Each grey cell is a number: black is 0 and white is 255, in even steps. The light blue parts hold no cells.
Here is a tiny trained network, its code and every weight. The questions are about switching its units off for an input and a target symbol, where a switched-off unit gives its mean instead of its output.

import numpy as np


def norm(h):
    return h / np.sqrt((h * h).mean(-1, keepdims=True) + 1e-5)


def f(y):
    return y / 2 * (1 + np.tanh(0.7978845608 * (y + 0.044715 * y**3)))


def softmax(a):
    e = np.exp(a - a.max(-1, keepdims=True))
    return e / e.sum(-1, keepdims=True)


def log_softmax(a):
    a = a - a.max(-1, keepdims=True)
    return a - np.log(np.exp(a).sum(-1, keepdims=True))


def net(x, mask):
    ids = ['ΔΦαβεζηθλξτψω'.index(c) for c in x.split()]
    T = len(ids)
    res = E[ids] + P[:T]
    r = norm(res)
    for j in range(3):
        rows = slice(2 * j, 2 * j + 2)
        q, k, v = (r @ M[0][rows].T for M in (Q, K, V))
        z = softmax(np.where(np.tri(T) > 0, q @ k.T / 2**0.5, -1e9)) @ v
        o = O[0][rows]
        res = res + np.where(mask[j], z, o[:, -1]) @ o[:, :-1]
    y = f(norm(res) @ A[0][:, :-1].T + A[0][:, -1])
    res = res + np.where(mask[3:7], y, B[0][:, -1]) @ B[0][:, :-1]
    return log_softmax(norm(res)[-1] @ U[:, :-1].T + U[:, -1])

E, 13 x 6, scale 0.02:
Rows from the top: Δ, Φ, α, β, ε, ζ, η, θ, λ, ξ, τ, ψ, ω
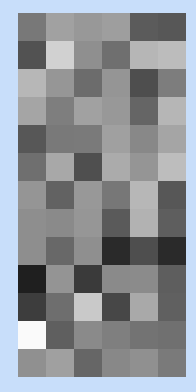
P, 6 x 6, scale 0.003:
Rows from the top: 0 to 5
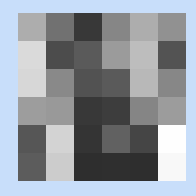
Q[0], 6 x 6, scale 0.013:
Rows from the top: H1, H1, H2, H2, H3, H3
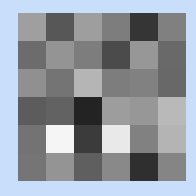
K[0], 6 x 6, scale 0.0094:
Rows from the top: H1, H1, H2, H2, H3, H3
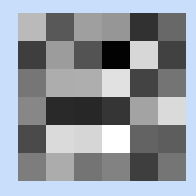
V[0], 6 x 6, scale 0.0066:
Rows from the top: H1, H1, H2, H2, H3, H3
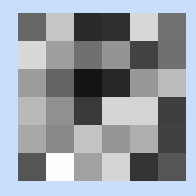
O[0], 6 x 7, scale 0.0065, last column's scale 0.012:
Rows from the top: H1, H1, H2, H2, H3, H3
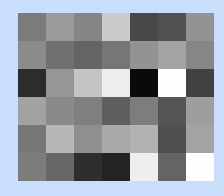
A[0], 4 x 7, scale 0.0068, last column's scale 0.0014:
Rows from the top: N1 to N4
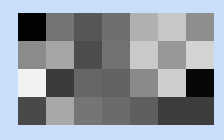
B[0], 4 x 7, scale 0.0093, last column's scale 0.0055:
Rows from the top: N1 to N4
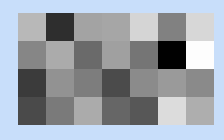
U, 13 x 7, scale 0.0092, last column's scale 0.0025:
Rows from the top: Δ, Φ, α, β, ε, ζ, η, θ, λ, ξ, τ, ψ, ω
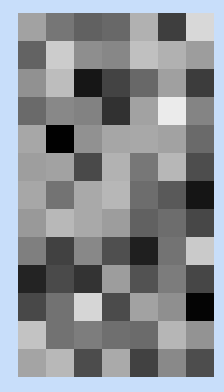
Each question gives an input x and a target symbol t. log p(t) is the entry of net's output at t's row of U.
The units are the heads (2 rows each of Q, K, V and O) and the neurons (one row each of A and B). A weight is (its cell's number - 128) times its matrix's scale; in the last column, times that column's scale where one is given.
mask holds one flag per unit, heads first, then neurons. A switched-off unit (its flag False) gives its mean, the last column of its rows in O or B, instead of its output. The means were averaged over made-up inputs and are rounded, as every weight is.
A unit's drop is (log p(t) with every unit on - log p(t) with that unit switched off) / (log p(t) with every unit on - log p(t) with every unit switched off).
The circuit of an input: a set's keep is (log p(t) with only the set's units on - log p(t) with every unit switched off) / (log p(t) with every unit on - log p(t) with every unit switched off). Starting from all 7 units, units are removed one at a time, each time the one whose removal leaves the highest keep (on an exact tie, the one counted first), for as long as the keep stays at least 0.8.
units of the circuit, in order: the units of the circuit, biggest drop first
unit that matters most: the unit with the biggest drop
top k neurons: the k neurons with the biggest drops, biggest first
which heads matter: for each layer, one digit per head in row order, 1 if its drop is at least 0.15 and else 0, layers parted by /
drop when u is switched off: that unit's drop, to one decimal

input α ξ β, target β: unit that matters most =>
N3
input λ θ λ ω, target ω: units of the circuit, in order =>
(H3; H2)
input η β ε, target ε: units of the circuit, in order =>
(H3; N1)
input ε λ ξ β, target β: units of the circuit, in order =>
(N3; H2)
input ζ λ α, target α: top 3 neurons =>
(N3; N1; N4)
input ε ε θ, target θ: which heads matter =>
011
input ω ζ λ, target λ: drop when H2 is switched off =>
0.3
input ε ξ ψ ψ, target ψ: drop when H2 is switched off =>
0.4
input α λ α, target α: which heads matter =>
111
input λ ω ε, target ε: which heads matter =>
011
